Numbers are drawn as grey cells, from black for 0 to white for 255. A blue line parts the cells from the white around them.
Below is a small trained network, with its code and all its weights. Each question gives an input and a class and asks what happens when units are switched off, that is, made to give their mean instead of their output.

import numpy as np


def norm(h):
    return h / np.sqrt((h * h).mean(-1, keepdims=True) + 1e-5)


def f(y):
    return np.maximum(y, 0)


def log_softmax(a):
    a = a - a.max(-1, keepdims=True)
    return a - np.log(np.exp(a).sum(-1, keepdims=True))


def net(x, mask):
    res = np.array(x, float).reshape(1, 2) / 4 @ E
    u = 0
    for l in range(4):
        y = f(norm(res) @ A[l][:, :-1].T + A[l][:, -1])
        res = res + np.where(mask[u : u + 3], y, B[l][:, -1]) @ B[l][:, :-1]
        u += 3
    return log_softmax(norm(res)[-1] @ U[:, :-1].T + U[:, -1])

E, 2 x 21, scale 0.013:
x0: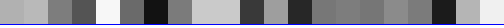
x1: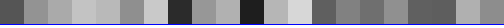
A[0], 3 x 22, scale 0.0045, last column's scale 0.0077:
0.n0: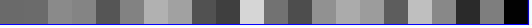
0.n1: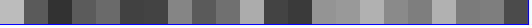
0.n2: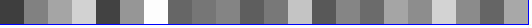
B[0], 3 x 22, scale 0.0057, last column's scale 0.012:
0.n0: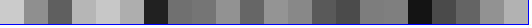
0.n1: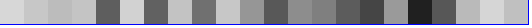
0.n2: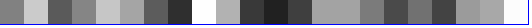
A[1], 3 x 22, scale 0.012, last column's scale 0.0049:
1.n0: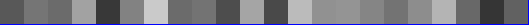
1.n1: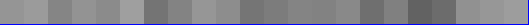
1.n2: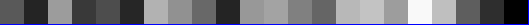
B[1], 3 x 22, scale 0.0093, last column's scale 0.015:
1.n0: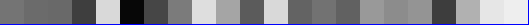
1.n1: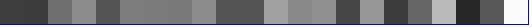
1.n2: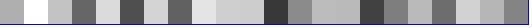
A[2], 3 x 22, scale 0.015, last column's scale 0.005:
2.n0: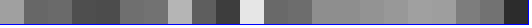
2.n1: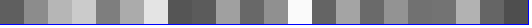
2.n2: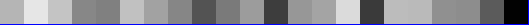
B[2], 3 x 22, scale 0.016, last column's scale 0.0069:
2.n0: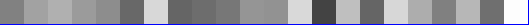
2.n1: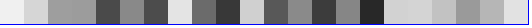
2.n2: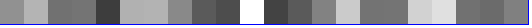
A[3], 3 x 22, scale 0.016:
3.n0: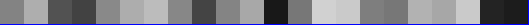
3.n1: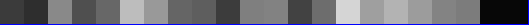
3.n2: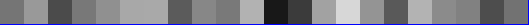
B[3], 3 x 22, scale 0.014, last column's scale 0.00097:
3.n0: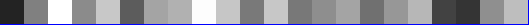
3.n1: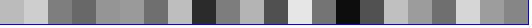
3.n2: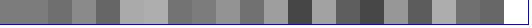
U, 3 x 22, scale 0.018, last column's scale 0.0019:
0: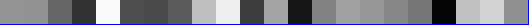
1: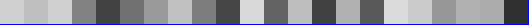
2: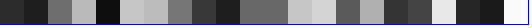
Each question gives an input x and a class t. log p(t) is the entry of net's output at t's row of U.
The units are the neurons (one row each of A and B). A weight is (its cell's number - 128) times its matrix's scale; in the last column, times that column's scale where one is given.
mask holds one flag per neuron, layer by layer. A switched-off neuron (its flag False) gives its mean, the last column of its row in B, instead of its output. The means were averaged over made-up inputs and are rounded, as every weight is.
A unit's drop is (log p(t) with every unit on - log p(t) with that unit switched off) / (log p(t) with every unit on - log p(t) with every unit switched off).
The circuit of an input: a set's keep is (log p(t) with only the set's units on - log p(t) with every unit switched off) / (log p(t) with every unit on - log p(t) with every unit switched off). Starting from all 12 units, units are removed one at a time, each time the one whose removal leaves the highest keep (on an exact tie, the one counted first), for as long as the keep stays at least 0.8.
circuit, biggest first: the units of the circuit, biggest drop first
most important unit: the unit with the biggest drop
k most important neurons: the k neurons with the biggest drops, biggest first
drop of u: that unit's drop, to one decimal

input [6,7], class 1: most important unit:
1.n0
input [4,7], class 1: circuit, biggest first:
1.n0, 2.n1
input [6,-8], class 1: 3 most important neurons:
1.n0, 0.n2, 2.n0
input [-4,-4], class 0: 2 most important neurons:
1.n0, 2.n1
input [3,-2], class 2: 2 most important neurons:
1.n0, 1.n1
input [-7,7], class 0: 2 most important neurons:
1.n0, 0.n1
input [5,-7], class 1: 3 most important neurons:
1.n0, 0.n2, 2.n0
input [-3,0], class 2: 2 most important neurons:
0.n2, 1.n0
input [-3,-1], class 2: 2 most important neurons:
0.n0, 0.n2
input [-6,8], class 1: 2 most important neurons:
2.n1, 0.n2
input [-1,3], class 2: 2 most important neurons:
0.n2, 1.n0
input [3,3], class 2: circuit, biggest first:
1.n0, 1.n1
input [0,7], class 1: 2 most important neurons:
2.n1, 1.n0
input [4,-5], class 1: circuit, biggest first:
1.n0
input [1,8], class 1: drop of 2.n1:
1.0
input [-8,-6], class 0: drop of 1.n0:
0.5
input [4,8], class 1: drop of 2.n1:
0.9
